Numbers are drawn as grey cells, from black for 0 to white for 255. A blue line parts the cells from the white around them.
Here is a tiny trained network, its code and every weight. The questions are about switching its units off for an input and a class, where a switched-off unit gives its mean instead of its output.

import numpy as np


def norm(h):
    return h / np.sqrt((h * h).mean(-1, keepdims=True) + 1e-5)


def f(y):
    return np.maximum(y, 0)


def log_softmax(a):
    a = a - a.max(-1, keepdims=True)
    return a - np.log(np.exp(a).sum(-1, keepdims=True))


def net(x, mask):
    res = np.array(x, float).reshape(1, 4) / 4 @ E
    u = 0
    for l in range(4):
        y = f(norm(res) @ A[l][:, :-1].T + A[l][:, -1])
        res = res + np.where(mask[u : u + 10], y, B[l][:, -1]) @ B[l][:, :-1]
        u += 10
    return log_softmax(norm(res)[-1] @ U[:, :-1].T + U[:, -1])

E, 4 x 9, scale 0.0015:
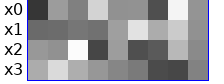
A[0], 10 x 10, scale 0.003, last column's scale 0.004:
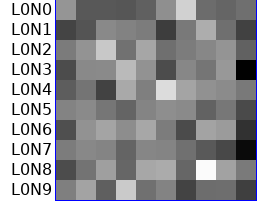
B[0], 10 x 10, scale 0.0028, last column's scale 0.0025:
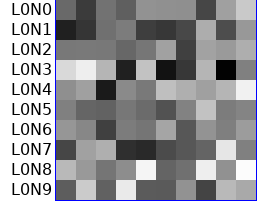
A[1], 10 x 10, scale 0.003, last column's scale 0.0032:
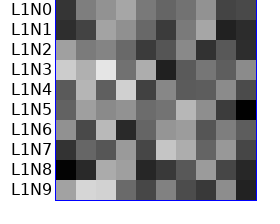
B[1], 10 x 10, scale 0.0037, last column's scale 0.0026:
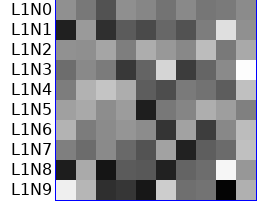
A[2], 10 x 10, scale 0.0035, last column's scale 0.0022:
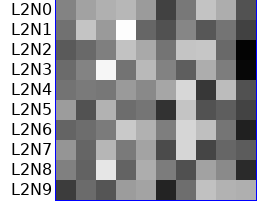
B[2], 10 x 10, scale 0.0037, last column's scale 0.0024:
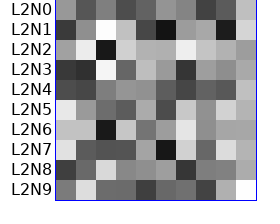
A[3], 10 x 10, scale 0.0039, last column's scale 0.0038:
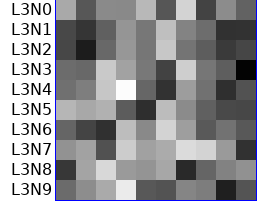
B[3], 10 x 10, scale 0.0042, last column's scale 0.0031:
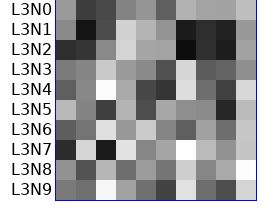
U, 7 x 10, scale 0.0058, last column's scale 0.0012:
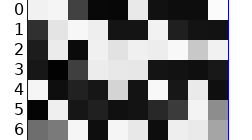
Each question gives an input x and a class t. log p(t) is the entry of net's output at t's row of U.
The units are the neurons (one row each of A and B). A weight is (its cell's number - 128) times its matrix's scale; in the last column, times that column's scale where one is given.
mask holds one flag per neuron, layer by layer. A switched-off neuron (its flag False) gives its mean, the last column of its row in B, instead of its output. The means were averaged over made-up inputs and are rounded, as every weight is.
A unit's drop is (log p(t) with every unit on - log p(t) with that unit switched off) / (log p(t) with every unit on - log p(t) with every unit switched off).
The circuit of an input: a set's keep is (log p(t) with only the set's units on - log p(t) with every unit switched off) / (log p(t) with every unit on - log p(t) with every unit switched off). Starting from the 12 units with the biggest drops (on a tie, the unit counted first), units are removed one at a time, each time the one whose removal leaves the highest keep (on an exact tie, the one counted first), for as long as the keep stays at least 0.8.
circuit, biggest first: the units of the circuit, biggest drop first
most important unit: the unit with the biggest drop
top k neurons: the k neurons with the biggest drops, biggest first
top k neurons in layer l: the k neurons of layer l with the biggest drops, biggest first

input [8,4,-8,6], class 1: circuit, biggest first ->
[L2N1, L1N4]
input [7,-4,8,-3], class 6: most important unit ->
L0N8
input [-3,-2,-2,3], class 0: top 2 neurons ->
[L1N9, L0N4]
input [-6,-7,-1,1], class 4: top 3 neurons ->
[L1N6, L0N8, L1N7]
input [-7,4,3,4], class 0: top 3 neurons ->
[L1N9, L1N3, L0N4]
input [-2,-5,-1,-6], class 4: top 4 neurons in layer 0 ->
[L0N0, L0N9, L0N2, L0N5]
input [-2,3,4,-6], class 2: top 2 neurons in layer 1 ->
[L1N3, L1N7]
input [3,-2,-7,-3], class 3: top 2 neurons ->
[L1N7, L0N4]
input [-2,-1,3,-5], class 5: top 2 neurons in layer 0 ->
[L0N1, L0N4]
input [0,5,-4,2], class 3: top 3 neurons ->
[L1N7, L0N8, L2N4]
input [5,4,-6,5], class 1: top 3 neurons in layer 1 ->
[L1N4, L1N3, L1N7]
